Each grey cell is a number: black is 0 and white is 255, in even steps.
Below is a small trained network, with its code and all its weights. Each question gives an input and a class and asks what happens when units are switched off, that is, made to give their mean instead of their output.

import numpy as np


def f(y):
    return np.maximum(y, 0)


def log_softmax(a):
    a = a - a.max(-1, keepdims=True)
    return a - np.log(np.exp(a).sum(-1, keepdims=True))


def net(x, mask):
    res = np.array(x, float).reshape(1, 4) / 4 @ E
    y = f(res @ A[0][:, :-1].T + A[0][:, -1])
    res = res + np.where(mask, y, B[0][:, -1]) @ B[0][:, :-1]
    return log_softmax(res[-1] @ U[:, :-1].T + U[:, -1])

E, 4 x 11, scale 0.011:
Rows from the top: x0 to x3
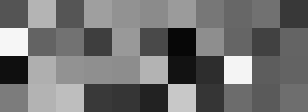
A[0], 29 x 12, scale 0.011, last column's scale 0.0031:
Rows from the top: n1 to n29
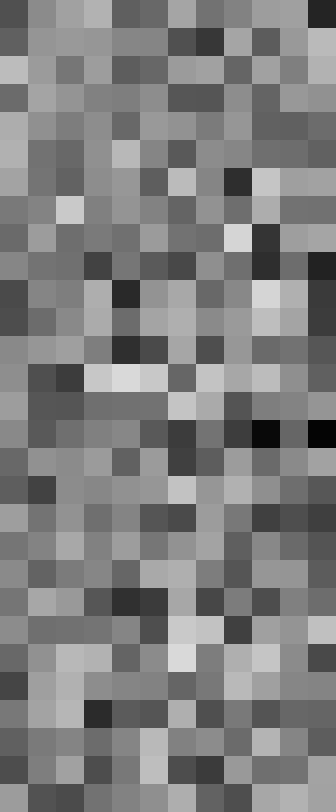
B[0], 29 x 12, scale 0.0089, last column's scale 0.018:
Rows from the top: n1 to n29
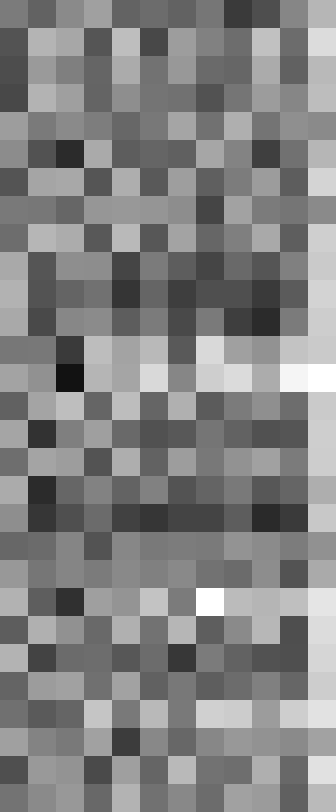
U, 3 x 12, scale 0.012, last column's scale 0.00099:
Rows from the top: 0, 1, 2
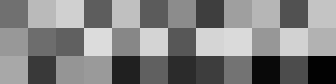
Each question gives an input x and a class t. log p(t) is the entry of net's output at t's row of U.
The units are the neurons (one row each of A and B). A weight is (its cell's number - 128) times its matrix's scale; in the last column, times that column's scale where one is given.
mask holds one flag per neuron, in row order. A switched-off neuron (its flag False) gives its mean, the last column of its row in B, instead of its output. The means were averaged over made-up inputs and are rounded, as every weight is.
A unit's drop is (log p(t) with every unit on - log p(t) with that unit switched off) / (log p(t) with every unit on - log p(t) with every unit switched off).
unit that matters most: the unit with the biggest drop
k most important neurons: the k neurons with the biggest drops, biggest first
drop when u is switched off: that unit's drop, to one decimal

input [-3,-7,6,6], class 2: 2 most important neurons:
n11, n24
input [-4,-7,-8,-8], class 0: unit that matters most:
n7
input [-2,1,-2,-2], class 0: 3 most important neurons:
n22, n26, n13
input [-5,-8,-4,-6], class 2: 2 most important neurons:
n11, n12
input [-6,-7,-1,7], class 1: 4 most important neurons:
n22, n13, n26, n19
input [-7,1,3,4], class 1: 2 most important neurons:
n22, n26
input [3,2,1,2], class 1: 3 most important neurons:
n11, n24, n12
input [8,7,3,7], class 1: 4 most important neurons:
n22, n26, n13, n11
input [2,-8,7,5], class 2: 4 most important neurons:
n11, n24, n12, n1
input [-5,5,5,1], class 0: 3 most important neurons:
n2, n11, n28
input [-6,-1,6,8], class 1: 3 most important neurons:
n22, n26, n13
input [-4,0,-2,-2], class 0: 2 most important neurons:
n22, n26
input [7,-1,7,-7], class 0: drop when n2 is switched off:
0.4
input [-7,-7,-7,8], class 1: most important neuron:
n22
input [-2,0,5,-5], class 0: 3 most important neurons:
n22, n26, n13
